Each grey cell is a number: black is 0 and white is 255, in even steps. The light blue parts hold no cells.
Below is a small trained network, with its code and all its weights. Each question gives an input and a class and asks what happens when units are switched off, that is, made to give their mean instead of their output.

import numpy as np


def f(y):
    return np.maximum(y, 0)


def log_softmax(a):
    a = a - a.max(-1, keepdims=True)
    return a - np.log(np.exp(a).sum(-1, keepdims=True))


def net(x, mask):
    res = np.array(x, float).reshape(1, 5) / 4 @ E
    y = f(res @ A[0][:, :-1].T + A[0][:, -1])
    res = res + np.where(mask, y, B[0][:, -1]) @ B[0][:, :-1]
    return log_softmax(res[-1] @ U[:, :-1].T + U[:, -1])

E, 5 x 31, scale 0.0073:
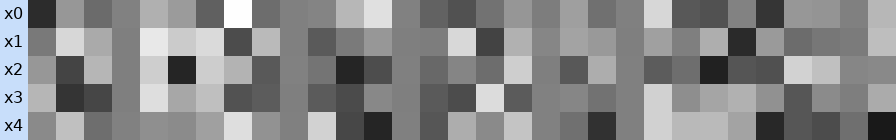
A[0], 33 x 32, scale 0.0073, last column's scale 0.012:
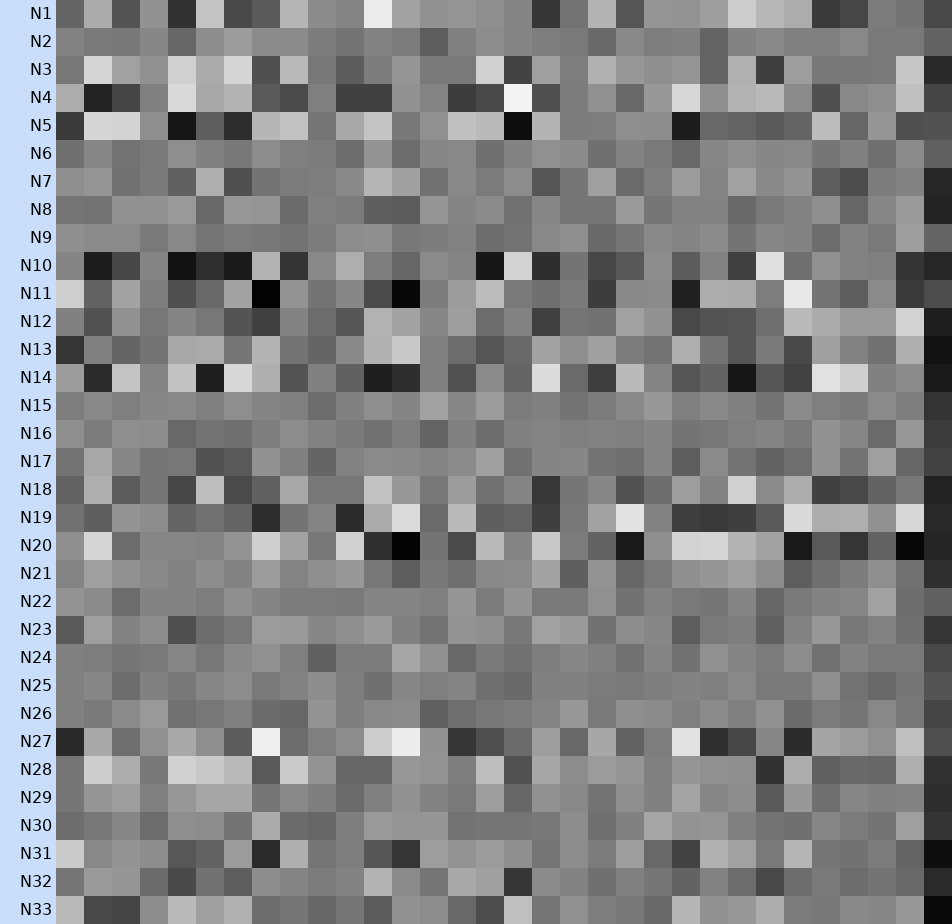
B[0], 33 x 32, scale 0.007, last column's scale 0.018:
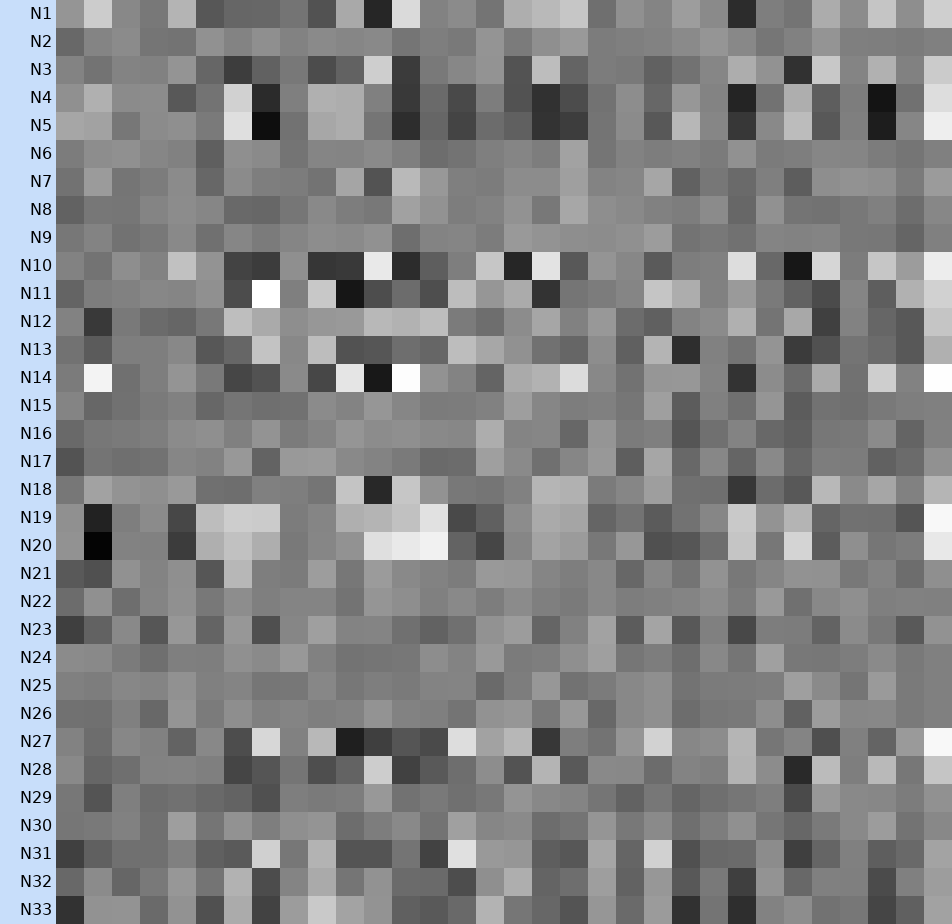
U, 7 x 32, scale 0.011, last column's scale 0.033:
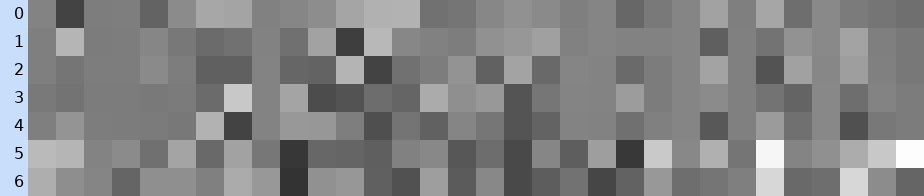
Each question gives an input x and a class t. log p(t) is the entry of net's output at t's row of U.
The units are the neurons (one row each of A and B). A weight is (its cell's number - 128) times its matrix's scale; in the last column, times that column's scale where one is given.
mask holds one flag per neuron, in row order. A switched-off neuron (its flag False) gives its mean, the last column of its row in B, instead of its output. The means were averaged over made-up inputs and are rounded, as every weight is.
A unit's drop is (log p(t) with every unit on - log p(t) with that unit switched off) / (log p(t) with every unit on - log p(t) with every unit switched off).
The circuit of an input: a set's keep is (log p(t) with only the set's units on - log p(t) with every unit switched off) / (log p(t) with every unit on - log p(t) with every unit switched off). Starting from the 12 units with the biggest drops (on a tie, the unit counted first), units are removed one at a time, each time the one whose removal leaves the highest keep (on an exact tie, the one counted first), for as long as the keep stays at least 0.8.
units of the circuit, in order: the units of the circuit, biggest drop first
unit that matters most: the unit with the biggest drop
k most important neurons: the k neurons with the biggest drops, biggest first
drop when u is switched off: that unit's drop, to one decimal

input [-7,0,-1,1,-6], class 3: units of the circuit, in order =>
N11
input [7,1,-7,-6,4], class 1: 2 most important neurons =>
N1, N18
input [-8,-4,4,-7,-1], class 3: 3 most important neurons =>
N11, N31, N4
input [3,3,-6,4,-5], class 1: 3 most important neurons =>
N1, N20, N18
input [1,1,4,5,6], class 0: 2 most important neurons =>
N20, N5
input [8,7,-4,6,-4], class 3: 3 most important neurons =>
N27, N10, N13
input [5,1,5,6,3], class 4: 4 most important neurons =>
N4, N11, N1, N33
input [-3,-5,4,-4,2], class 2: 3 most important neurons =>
N10, N1, N4
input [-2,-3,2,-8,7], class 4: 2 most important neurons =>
N5, N19
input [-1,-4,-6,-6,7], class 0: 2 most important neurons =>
N20, N14
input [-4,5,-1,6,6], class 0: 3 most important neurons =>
N20, N5, N10
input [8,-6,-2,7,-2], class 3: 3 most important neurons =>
N27, N5, N13
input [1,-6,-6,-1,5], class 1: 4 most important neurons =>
N1, N18, N19, N3
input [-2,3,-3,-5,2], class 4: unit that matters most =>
N5
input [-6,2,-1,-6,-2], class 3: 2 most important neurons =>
N11, N31
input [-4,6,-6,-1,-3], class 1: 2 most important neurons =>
N1, N10
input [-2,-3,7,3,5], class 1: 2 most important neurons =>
N14, N19
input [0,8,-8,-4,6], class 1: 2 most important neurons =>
N1, N18
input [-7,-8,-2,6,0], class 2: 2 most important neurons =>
N10, N27
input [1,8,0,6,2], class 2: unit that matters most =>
N3
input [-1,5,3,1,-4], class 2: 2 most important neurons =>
N20, N3
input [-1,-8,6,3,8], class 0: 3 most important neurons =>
N20, N3, N28
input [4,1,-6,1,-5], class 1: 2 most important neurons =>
N1, N20
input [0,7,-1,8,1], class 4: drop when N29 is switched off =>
-0.1
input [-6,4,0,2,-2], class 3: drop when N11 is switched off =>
0.9
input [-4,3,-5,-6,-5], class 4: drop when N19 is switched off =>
-0.1
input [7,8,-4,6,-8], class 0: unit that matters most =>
N19
